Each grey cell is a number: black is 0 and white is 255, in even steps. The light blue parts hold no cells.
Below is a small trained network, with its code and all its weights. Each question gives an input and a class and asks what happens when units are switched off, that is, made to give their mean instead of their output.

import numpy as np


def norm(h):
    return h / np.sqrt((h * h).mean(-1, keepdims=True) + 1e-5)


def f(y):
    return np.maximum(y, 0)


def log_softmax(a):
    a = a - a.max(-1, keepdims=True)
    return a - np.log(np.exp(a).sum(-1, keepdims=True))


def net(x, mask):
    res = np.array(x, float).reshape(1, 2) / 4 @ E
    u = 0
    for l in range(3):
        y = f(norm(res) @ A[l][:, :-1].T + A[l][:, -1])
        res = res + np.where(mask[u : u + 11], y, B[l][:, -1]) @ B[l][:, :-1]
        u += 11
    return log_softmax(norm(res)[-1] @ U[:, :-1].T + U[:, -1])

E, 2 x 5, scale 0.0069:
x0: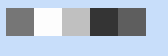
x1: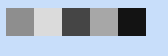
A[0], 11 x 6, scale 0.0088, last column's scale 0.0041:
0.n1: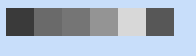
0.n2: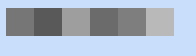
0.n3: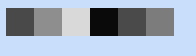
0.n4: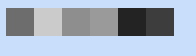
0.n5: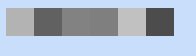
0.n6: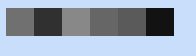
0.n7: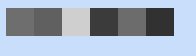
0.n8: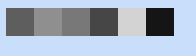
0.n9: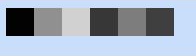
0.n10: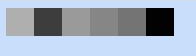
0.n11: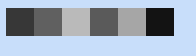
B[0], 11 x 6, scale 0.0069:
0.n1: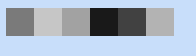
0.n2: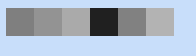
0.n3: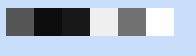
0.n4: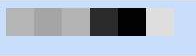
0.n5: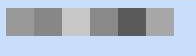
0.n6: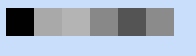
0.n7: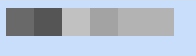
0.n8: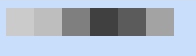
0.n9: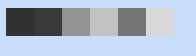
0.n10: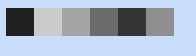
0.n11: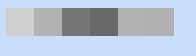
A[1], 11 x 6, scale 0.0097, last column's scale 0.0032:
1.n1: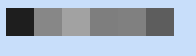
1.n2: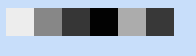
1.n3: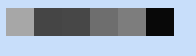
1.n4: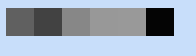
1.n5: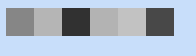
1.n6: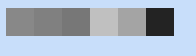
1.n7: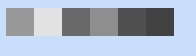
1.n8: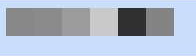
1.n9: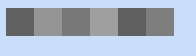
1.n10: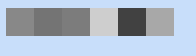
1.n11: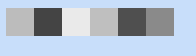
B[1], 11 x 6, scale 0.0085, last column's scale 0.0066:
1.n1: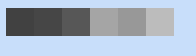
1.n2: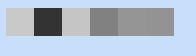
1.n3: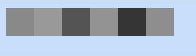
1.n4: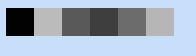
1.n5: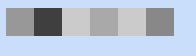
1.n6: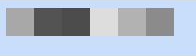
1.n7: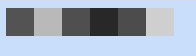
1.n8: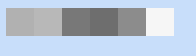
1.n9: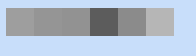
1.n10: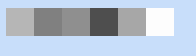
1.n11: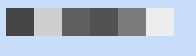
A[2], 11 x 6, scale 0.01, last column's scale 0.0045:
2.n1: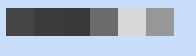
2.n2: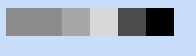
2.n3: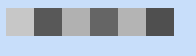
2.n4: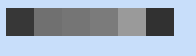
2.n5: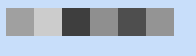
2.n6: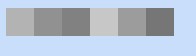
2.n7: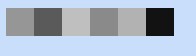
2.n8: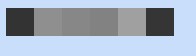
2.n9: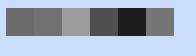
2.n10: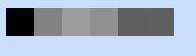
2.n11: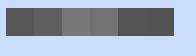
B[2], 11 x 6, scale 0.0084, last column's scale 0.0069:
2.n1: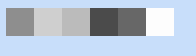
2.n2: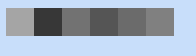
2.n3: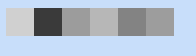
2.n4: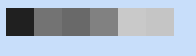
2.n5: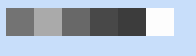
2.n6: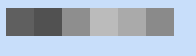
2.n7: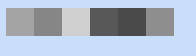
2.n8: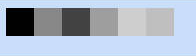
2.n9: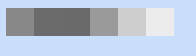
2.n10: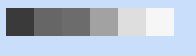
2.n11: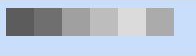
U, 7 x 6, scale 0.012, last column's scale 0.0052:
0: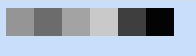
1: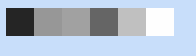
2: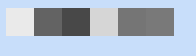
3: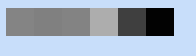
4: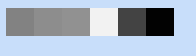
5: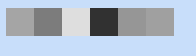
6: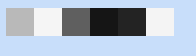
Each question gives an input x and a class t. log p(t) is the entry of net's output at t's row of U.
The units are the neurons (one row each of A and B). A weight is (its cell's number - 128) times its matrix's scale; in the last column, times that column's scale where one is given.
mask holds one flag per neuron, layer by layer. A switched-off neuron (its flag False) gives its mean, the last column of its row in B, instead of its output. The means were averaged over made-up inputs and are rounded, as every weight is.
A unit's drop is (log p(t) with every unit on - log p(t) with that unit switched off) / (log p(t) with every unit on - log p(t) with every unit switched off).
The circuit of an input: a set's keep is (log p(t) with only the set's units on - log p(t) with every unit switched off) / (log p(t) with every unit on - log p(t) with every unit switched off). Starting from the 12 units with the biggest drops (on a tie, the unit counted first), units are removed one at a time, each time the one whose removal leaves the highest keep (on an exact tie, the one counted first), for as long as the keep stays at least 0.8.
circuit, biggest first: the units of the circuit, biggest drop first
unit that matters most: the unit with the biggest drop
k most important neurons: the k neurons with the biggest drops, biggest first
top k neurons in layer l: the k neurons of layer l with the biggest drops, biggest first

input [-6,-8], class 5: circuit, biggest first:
(0.n3; 2.n3; 2.n10)
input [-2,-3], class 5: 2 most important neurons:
(0.n3; 0.n9)
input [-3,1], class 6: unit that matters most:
0.n9
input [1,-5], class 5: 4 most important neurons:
(0.n11; 0.n8; 0.n2; 0.n1)
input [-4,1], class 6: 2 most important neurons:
(0.n9; 0.n7)
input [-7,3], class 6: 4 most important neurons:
(0.n11; 1.n3; 0.n3; 2.n10)
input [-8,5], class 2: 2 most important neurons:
(0.n4; 1.n5)
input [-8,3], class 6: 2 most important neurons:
(0.n11; 0.n3)
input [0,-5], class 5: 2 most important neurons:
(0.n11; 0.n8)
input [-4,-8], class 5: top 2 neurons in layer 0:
(0.n3; 0.n9)
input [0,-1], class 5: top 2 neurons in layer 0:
(0.n11; 0.n8)
